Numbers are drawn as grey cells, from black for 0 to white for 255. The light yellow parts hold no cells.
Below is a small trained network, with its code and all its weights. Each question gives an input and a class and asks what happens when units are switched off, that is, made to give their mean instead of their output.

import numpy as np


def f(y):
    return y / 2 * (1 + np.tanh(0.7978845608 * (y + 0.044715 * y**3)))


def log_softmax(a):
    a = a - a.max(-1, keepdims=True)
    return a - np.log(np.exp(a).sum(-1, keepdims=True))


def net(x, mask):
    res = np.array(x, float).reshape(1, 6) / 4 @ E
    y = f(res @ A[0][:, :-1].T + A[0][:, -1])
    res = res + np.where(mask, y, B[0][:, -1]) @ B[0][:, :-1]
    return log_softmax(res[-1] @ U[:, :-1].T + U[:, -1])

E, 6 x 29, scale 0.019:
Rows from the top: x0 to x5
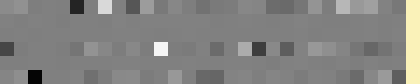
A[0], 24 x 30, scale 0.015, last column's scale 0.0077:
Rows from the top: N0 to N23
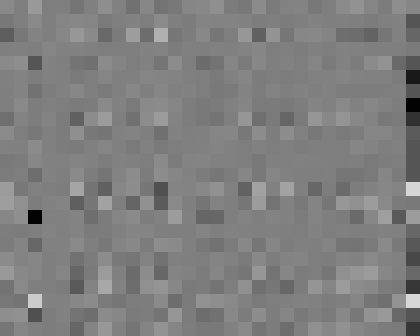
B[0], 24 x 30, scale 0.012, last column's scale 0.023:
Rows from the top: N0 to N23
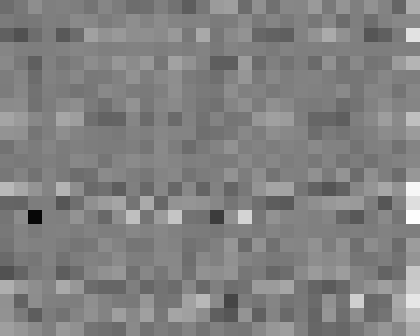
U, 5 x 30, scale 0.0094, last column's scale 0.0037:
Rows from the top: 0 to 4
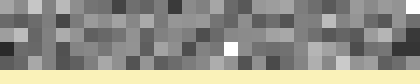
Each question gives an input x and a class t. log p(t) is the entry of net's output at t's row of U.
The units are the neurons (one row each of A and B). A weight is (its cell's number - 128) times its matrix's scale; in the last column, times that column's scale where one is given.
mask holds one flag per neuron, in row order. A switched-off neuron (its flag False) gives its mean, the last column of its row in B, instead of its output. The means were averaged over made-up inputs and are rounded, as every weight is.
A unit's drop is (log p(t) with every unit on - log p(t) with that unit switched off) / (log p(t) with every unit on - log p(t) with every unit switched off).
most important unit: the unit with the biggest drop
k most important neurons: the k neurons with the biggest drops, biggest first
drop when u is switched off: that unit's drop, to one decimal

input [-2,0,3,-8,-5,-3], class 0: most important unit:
N13
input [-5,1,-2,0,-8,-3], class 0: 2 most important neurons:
(N15, N14)
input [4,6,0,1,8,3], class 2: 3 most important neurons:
(N2, N21, N20)
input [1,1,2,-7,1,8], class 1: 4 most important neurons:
(N14, N22, N4, N20)
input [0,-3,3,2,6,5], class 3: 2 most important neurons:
(N13, N21)
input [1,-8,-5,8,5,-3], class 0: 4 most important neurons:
(N8, N20, N15, N14)
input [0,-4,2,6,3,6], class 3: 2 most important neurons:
(N13, N2)
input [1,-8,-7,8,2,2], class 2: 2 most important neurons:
(N8, N20)
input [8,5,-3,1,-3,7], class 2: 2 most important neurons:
(N20, N8)
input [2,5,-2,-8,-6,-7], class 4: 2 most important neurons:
(N14, N19)
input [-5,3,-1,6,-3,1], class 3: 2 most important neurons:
(N22, N14)
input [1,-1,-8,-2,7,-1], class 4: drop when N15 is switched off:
0.3
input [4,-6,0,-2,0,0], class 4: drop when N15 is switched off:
0.4
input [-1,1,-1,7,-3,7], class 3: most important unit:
N2
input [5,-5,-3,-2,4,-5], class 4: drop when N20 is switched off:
0.0
